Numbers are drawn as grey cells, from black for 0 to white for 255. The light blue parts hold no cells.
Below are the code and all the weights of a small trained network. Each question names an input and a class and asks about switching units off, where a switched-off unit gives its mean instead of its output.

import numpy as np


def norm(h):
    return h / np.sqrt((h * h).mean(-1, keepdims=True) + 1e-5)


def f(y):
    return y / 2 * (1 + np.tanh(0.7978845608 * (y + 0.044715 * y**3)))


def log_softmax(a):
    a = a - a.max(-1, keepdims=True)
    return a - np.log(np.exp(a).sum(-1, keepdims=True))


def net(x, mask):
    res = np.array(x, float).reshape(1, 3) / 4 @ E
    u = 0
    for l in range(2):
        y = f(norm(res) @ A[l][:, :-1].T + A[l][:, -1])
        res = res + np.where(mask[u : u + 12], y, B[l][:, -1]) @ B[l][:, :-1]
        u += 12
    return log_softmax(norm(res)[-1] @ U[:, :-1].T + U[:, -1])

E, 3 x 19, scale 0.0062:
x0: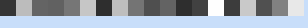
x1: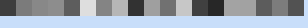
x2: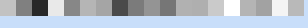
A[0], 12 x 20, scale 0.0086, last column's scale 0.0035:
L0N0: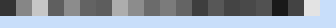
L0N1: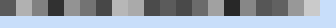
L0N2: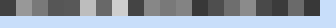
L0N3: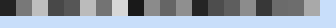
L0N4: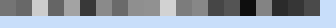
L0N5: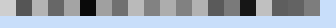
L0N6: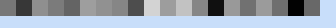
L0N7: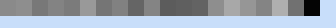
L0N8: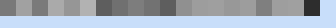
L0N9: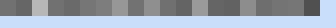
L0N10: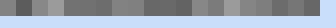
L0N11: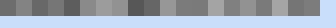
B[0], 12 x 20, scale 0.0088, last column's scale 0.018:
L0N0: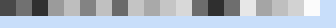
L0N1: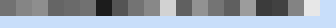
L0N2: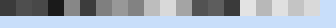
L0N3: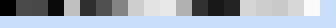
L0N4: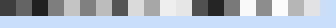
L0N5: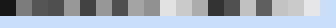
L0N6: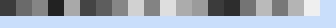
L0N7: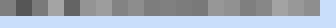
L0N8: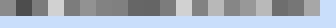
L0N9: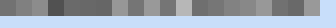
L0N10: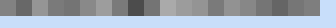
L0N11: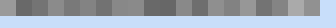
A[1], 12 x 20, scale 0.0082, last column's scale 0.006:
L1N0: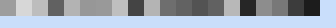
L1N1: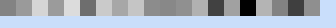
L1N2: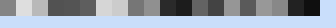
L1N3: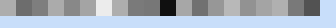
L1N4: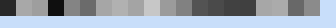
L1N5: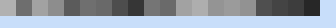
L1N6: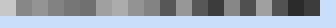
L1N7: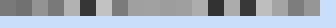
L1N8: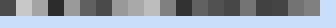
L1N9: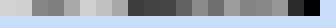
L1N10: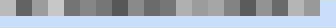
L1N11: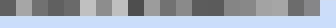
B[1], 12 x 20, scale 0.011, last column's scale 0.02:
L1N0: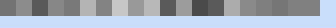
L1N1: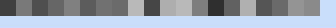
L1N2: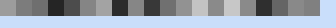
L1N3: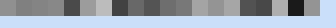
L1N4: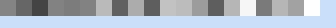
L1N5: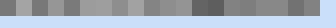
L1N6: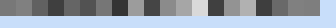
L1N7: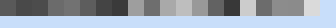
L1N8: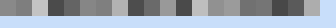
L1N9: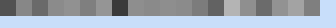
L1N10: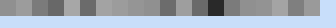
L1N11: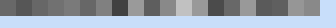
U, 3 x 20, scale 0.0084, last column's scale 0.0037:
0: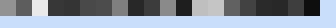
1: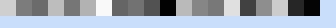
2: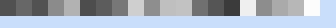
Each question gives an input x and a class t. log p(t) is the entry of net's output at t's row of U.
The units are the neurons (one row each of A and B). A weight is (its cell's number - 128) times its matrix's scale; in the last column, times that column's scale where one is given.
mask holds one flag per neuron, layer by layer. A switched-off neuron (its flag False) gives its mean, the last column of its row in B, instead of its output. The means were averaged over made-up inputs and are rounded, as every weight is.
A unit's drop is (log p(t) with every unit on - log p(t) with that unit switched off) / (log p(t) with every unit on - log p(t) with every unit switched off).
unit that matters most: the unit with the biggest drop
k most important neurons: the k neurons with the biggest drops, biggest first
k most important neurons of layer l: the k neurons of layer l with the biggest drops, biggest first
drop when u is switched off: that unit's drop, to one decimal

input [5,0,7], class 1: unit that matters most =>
L0N3
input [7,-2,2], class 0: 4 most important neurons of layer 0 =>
L0N0, L0N1, L0N4, L0N3
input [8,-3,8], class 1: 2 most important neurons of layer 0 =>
L0N3, L0N6
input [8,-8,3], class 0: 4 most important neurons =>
L0N0, L0N4, L0N1, L1N4
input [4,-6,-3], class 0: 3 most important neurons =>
L0N1, L0N3, L0N4
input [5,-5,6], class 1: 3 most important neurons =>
L0N3, L0N6, L0N5
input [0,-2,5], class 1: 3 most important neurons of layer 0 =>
L0N3, L0N6, L0N5
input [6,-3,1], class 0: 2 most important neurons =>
L0N1, L0N0
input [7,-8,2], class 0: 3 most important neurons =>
L0N0, L0N4, L0N1
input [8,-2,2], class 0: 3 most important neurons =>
L0N0, L0N1, L0N4
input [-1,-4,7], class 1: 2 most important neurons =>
L0N3, L0N6
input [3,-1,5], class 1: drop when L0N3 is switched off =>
0.7
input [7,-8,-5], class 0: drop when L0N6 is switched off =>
0.2
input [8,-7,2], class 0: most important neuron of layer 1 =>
L1N4
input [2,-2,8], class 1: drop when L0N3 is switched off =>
0.7
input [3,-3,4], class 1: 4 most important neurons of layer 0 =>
L0N3, L0N6, L0N5, L0N1
